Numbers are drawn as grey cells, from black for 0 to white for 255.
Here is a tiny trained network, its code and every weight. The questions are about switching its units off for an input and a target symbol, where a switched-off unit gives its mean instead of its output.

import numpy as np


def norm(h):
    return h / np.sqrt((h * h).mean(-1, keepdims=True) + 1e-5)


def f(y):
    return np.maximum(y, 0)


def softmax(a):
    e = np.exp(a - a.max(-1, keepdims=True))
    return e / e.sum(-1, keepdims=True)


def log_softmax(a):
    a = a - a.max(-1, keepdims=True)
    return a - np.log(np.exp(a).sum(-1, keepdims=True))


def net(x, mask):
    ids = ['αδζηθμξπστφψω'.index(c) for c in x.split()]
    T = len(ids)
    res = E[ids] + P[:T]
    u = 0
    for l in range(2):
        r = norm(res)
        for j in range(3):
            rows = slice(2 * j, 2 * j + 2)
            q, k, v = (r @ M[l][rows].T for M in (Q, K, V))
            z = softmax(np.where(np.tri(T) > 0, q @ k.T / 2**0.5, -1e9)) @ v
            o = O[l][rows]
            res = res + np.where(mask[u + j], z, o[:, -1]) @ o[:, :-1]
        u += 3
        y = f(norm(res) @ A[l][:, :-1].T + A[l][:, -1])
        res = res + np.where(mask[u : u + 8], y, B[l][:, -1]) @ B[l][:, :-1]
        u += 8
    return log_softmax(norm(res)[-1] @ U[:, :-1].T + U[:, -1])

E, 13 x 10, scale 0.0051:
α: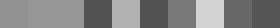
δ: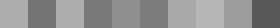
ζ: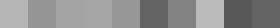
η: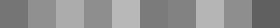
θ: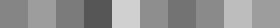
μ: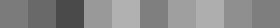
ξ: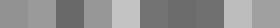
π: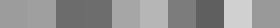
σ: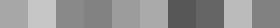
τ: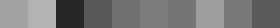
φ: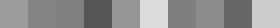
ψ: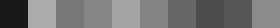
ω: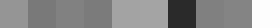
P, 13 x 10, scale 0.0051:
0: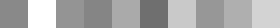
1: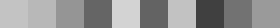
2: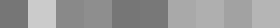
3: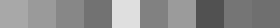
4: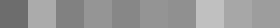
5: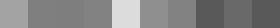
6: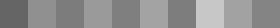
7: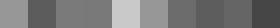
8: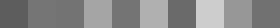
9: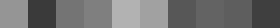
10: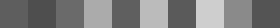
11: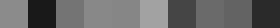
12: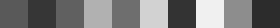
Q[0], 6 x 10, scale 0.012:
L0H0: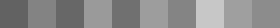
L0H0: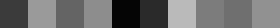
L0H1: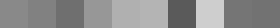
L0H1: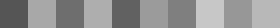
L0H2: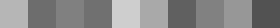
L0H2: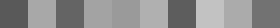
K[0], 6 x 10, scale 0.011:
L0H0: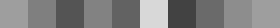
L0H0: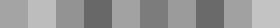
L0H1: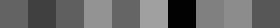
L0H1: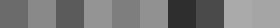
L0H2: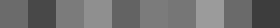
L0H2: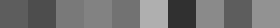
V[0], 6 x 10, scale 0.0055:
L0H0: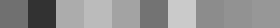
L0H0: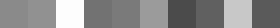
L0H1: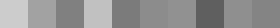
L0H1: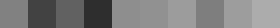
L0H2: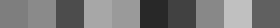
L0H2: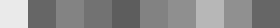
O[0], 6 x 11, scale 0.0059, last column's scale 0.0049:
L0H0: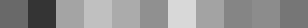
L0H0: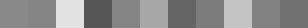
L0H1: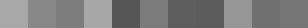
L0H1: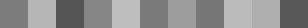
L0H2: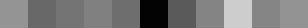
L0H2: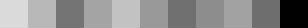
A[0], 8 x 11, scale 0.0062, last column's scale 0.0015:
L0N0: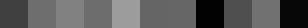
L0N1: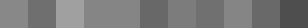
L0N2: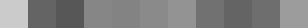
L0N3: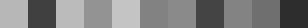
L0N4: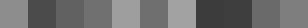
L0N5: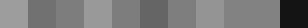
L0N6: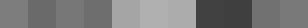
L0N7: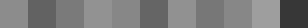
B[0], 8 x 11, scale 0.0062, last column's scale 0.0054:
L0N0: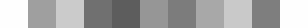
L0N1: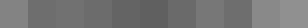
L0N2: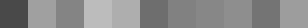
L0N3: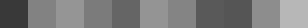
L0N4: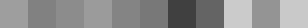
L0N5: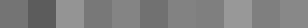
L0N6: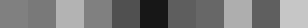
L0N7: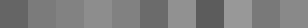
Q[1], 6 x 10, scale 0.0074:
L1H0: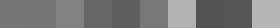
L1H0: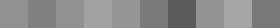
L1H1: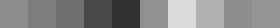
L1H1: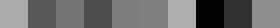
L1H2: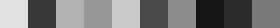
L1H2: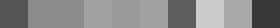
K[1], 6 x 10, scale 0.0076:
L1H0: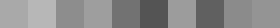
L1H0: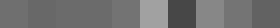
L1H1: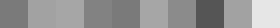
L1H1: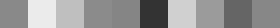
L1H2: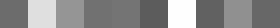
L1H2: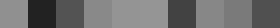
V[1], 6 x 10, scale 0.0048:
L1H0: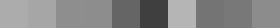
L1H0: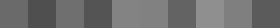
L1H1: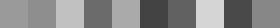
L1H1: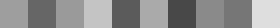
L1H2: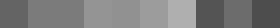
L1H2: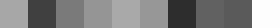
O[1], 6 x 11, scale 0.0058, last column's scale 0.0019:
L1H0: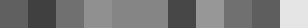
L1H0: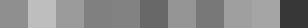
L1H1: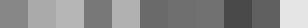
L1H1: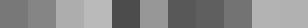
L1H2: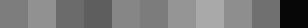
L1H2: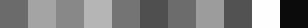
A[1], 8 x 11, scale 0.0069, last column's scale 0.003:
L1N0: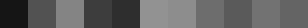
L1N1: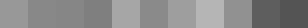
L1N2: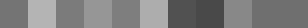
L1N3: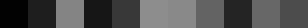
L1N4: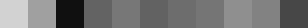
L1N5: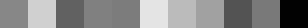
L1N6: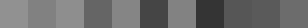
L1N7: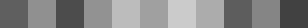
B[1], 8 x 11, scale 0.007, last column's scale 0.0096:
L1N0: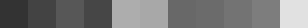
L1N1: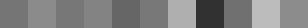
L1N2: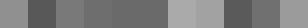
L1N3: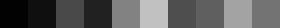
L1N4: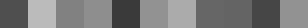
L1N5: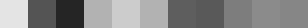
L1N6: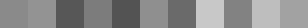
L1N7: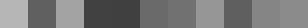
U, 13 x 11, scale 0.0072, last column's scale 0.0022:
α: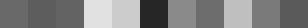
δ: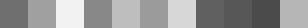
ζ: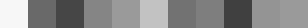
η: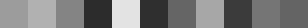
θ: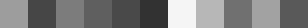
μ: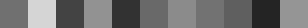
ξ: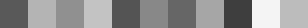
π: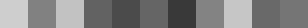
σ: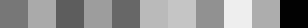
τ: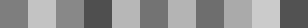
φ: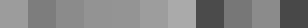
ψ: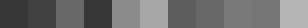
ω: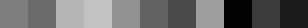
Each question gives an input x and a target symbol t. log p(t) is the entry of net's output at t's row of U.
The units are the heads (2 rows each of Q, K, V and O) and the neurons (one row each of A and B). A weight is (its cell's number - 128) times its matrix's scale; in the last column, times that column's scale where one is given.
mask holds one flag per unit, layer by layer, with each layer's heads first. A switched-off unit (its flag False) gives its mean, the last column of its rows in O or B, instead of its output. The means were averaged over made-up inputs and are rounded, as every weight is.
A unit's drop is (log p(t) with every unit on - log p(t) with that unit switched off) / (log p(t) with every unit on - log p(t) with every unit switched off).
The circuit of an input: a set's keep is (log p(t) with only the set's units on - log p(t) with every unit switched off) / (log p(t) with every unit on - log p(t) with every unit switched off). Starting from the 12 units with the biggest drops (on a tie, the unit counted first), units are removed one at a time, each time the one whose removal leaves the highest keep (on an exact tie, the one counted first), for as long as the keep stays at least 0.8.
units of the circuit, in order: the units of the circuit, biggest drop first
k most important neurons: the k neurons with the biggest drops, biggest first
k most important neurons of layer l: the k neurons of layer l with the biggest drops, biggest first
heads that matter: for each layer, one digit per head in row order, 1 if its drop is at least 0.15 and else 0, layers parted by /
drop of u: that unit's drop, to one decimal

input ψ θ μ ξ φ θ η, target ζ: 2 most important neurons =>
[L1N5, L1N3]
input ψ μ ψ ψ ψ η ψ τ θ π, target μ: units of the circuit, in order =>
[L0H0, L1N4, L0H2, L1N3]
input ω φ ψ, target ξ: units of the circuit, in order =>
[L1H2, L1N3]
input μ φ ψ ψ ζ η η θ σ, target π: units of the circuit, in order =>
[L1N3, L1N0]
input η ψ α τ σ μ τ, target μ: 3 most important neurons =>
[L1N4, L1N3, L0N0]
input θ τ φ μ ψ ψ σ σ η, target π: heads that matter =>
101 / 000
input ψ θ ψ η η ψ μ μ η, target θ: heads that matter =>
101 / 000
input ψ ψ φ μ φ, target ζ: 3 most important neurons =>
[L1N5, L1N3, L0N3]
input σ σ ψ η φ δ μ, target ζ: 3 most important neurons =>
[L1N5, L1N3, L1N7]
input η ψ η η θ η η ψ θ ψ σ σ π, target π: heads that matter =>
101 / 100
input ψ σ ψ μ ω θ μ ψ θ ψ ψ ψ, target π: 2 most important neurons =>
[L0N0, L1N3]
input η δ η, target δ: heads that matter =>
101 / 010
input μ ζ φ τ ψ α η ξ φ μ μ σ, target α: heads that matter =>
101 / 000
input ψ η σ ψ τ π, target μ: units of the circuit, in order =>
[L0H0, L1N4, L1N3]
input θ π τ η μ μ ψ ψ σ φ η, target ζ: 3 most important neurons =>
[L0N6, L1N5, L1N3]
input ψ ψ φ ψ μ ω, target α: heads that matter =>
100 / 000
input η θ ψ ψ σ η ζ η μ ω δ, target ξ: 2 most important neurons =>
[L1N3, L0N4]
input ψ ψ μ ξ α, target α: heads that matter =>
111 / 000
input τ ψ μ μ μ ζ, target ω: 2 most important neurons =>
[L1N3, L0N3]
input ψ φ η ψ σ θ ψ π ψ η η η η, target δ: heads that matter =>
001 / 100
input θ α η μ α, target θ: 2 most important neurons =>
[L1N3, L0N0]
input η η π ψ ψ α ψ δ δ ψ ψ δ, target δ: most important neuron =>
[L1N3]
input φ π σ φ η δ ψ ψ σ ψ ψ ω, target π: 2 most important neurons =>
[L0N0, L1N3]
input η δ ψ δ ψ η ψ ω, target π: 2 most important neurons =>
[L1N3, L1N0]
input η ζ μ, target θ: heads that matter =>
001 / 000
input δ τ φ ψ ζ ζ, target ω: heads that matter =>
001 / 000
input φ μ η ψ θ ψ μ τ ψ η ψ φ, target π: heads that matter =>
000 / 000
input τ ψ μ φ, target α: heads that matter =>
100 / 000
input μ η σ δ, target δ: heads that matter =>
101 / 000
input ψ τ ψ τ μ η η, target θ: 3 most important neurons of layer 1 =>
[L1N3, L1N0, L1N1]
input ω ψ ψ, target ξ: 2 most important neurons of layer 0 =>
[L0N0, L0N3]
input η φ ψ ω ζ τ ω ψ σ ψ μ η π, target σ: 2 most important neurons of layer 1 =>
[L1N3, L1N0]
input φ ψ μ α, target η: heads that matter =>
001 / 000
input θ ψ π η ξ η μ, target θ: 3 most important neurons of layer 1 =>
[L1N3, L1N7, L1N0]
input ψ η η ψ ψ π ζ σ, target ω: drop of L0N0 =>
0.2
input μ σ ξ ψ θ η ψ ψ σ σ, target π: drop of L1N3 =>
0.1
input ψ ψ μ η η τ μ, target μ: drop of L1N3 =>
0.2
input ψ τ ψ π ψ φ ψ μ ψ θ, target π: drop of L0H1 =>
0.0
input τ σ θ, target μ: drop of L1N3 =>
0.4
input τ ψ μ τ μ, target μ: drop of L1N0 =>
0.1
